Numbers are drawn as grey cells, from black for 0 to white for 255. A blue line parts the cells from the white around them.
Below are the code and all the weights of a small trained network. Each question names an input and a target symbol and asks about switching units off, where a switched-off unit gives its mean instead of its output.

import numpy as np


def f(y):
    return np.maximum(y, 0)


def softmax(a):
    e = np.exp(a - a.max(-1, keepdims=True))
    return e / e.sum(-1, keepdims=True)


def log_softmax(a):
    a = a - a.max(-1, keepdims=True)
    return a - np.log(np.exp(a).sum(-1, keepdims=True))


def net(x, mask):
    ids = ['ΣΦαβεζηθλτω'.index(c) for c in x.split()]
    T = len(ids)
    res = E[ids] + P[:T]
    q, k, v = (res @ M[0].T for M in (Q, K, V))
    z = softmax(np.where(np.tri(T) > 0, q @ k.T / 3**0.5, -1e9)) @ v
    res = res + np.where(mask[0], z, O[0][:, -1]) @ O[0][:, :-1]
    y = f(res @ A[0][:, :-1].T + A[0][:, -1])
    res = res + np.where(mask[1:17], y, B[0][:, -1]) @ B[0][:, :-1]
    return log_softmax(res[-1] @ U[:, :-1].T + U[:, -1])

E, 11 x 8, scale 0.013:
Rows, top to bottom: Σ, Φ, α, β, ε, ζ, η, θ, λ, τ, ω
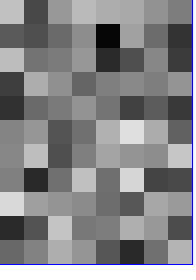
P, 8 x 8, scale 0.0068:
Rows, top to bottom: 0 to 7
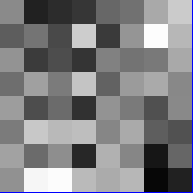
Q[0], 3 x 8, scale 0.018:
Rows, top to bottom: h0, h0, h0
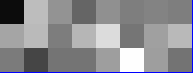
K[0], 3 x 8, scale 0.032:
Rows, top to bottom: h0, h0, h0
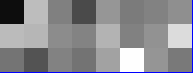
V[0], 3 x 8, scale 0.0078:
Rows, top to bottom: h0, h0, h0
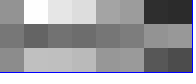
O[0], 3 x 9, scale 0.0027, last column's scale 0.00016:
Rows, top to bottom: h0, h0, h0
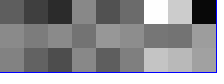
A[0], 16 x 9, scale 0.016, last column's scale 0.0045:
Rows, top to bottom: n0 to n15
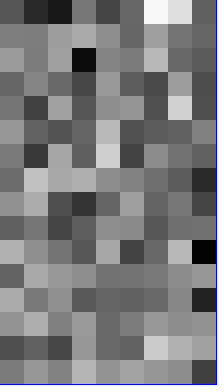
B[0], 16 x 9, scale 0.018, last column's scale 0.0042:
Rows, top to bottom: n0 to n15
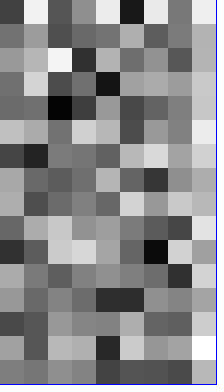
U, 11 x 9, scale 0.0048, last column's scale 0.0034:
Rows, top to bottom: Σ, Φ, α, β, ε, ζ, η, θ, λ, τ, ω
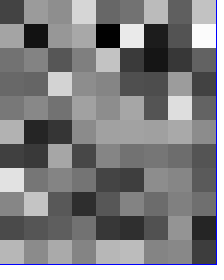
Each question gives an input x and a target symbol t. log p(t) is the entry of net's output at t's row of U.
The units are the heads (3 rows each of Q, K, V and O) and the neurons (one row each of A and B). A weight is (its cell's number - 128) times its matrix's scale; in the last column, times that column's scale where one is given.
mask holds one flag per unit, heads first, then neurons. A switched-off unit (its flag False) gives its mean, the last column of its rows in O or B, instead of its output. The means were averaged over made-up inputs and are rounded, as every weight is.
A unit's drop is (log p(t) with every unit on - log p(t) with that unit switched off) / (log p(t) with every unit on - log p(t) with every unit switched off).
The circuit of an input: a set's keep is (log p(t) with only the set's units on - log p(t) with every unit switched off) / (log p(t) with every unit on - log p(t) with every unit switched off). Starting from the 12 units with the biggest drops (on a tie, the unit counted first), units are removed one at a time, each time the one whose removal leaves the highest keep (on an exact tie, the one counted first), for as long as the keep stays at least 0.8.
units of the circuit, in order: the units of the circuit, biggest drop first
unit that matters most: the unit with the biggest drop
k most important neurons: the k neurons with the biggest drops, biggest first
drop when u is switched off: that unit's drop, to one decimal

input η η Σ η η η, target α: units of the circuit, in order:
(n14; n7)
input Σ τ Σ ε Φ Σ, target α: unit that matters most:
n14
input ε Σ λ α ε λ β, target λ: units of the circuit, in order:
(n3; n4)
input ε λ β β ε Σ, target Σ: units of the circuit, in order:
(h0; n0)
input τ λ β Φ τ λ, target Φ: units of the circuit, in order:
(n0; n13)
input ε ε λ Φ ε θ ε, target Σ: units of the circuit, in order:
(n5; n6; n3)
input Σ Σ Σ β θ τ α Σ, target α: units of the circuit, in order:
(n7; n14)
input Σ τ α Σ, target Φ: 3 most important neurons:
(n0; n15; n5)
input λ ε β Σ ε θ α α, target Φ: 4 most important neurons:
(n0; n13; n5; n4)
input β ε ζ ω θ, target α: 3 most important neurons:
(n4; n14; n9)
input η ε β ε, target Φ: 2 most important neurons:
(n14; n0)
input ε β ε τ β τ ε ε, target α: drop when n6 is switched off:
0.1
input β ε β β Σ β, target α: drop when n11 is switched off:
0.2
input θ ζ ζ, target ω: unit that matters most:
n2
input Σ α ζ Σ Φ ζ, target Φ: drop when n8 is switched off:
0.1
